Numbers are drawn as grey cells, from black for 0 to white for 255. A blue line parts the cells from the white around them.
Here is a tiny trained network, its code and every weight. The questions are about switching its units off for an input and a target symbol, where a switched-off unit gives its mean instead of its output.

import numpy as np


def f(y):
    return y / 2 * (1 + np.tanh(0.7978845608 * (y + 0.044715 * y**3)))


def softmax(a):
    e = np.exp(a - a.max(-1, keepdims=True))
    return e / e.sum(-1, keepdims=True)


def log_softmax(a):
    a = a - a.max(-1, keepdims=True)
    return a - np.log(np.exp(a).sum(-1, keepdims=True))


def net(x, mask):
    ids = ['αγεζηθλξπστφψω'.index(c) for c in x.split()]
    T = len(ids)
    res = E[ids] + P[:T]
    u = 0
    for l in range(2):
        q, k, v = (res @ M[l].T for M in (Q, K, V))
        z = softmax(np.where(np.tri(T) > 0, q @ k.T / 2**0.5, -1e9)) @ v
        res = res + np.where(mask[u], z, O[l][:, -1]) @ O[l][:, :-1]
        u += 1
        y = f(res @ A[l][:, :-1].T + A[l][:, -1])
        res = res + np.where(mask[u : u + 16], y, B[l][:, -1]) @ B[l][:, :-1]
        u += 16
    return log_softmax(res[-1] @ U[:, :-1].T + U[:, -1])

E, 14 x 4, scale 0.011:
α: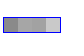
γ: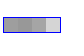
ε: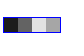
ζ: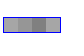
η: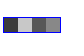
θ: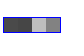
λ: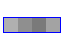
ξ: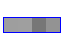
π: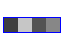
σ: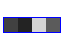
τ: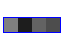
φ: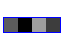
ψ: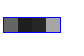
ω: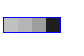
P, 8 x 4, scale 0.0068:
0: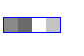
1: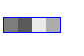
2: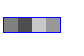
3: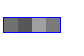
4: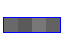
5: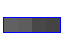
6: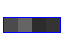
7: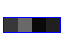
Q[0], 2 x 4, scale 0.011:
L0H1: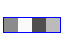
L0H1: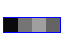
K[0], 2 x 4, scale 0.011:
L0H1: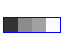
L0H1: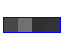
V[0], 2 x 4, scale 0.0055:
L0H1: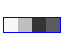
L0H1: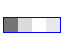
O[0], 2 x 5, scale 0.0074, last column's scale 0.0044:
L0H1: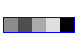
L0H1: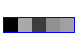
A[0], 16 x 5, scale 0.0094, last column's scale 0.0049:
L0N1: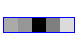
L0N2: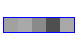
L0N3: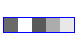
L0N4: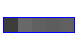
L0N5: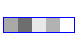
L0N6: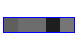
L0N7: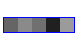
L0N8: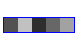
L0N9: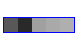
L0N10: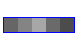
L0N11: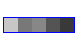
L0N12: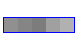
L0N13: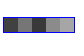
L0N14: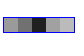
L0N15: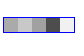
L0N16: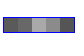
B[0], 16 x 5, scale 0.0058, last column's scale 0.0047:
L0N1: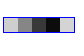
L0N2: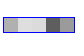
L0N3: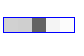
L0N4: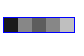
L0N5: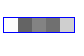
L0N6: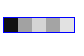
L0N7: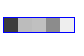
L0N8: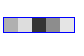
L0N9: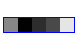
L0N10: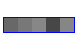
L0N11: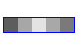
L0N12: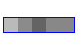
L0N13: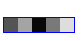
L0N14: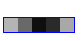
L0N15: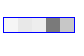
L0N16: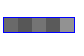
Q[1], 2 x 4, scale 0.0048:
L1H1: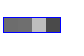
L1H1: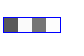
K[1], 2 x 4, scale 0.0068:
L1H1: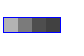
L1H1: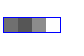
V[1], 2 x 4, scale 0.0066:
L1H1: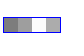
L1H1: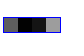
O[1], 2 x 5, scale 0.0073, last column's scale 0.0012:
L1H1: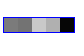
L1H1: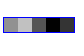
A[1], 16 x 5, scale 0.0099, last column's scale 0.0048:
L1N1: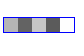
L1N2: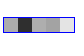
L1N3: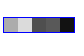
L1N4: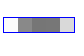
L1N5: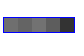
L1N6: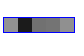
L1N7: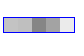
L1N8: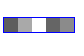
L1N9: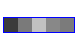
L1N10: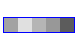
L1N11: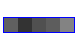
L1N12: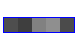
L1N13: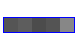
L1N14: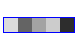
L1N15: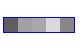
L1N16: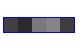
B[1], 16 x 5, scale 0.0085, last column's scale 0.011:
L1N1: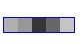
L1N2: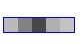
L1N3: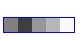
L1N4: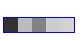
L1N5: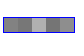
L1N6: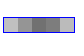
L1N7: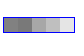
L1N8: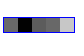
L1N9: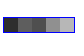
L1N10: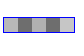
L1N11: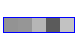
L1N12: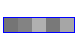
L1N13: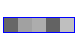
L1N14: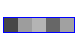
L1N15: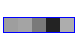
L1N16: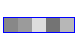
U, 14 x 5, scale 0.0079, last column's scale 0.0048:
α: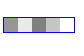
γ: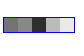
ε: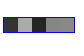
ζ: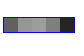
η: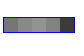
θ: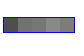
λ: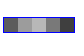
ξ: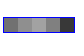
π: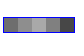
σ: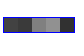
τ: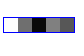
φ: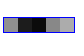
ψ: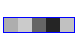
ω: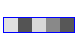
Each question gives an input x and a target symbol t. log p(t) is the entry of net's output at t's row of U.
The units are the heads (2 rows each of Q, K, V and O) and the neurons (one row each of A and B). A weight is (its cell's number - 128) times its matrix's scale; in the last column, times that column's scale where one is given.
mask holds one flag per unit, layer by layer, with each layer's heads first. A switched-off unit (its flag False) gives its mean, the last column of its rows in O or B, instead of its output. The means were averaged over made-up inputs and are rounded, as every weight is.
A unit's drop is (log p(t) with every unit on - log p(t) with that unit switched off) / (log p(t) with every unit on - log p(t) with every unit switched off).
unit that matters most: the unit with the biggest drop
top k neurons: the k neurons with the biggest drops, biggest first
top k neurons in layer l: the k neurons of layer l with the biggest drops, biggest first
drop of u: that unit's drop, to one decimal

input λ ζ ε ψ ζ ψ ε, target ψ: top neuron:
(L0N3)
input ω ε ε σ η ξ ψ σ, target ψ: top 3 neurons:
(L0N14; L0N3; L0N1)
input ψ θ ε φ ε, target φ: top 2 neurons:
(L1N8; L0N13)
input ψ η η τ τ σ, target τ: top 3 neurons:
(L1N1; L0N5; L0N9)
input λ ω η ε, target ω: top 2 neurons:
(L0N9; L1N16)
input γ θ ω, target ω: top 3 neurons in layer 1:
(L1N10; L1N8; L1N7)
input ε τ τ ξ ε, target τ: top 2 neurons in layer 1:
(L1N2; L1N1)
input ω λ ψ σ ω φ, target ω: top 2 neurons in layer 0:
(L0N9; L0N15)
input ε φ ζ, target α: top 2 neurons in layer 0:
(L0N3; L0N9)
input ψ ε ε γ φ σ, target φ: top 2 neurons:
(L1N8; L1N1)
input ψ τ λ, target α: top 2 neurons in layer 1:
(L1N4; L1N8)
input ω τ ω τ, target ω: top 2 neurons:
(L1N16; L0N15)
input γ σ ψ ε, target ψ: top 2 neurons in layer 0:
(L0N3; L0N9)
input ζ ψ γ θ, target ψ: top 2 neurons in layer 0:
(L0N9; L0N3)
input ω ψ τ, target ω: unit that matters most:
L0N15
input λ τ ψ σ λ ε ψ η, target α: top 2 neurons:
(L1N8; L0N8)
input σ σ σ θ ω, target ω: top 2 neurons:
(L1N10; L0N15)
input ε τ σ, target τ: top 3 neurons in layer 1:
(L1N1; L1N2; L1N6)
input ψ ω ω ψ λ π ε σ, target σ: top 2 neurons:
(L1N8; L0N6)
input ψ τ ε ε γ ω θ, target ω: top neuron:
(L1N16)
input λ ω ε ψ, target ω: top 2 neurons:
(L0N15; L0N2)
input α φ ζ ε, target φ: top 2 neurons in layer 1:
(L1N8; L1N4)
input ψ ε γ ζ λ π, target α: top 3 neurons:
(L0N3; L1N8; L0N8)
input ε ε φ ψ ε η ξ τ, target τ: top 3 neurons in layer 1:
(L1N1; L1N2; L1N6)
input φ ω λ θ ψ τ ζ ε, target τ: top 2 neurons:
(L0N5; L1N1)
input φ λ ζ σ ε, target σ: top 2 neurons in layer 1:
(L1N8; L1N9)
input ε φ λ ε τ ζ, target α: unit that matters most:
L1N8
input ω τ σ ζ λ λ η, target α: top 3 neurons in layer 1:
(L1N8; L1N9; L1N7)
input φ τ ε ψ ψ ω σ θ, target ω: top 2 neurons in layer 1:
(L1N16; L1N4)
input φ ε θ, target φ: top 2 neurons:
(L1N8; L0N13)
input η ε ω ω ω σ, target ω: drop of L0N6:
0.0
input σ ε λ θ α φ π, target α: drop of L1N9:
0.1
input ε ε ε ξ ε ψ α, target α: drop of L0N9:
0.2
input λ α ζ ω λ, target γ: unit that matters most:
L0H1
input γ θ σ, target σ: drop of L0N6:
0.2
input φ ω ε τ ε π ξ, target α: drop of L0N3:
0.1
